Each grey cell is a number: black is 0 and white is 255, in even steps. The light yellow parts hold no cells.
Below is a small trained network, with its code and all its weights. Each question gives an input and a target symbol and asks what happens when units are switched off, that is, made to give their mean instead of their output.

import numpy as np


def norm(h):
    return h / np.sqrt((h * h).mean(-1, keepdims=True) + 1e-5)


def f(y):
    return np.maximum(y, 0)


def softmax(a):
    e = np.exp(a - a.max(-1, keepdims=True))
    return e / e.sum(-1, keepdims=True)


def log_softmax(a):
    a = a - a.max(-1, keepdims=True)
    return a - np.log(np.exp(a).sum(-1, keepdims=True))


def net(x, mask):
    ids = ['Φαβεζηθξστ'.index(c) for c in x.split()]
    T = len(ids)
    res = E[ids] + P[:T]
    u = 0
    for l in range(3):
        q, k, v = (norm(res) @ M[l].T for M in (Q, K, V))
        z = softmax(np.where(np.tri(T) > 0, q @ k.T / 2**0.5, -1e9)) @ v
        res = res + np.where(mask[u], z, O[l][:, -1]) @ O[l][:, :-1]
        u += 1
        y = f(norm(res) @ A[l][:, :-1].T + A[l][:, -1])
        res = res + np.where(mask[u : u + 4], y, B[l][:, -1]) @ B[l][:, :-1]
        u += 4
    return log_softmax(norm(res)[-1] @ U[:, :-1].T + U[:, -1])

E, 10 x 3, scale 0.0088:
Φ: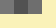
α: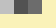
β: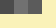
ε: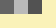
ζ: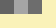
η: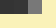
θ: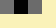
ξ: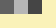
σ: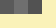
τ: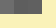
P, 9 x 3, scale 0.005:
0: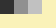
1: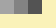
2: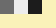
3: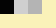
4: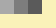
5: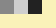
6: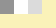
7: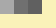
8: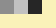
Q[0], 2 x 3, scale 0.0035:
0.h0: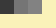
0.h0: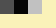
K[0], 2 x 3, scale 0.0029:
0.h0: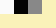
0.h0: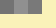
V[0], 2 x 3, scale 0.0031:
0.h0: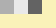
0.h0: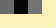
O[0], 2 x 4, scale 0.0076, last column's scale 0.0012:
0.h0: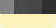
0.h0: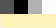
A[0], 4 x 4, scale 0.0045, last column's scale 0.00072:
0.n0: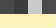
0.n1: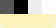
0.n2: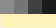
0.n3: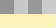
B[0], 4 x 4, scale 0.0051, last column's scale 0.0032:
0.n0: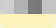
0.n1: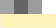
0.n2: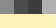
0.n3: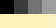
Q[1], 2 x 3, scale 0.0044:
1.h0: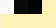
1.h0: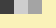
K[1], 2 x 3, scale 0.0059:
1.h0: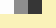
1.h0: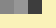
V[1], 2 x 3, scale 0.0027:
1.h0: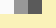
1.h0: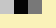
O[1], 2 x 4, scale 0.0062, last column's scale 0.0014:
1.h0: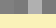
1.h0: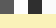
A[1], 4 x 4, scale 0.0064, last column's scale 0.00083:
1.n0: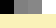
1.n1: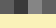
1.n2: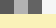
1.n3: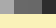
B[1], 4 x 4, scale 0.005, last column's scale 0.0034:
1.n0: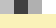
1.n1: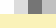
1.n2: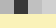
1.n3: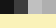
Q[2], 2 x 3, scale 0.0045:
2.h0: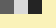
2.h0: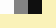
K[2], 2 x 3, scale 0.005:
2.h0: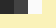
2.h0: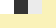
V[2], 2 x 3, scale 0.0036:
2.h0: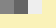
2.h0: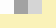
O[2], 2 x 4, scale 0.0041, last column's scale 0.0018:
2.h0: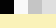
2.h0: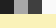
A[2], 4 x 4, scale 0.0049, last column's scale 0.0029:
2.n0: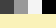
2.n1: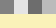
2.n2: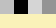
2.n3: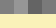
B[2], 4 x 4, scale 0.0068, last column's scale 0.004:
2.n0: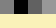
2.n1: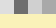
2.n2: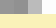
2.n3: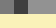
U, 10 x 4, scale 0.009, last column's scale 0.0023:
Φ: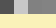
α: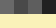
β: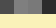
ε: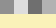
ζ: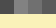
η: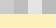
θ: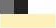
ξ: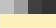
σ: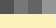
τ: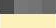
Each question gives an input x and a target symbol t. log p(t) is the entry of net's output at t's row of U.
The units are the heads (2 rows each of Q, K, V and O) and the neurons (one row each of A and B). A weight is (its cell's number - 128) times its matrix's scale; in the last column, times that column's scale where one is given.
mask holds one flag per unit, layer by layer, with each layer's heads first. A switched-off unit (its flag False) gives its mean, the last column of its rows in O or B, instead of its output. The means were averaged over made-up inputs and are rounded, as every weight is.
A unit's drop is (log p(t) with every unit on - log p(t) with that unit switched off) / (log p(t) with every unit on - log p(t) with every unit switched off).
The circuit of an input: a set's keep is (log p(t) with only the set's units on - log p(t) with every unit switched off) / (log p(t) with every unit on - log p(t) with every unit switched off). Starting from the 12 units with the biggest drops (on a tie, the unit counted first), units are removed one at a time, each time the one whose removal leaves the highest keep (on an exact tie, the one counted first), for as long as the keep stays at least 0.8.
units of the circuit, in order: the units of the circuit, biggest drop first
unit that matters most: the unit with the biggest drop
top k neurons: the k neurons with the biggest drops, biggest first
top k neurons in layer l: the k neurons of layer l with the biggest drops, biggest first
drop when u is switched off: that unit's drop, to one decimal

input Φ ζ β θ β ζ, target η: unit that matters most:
2.n1
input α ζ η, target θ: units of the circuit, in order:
1.n0; 1.n2
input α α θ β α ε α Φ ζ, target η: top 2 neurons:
2.n1; 1.n2
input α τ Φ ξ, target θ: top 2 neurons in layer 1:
1.n0; 1.n2
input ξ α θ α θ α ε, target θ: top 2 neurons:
0.n3; 2.n0
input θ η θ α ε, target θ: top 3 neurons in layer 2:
2.n1; 2.n3; 2.n2
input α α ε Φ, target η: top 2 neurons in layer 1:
1.n1; 1.n3
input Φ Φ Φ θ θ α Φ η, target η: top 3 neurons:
1.n1; 2.n2; 0.n0
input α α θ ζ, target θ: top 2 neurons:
1.n0; 2.n0
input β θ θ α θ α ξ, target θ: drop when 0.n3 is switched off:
0.4
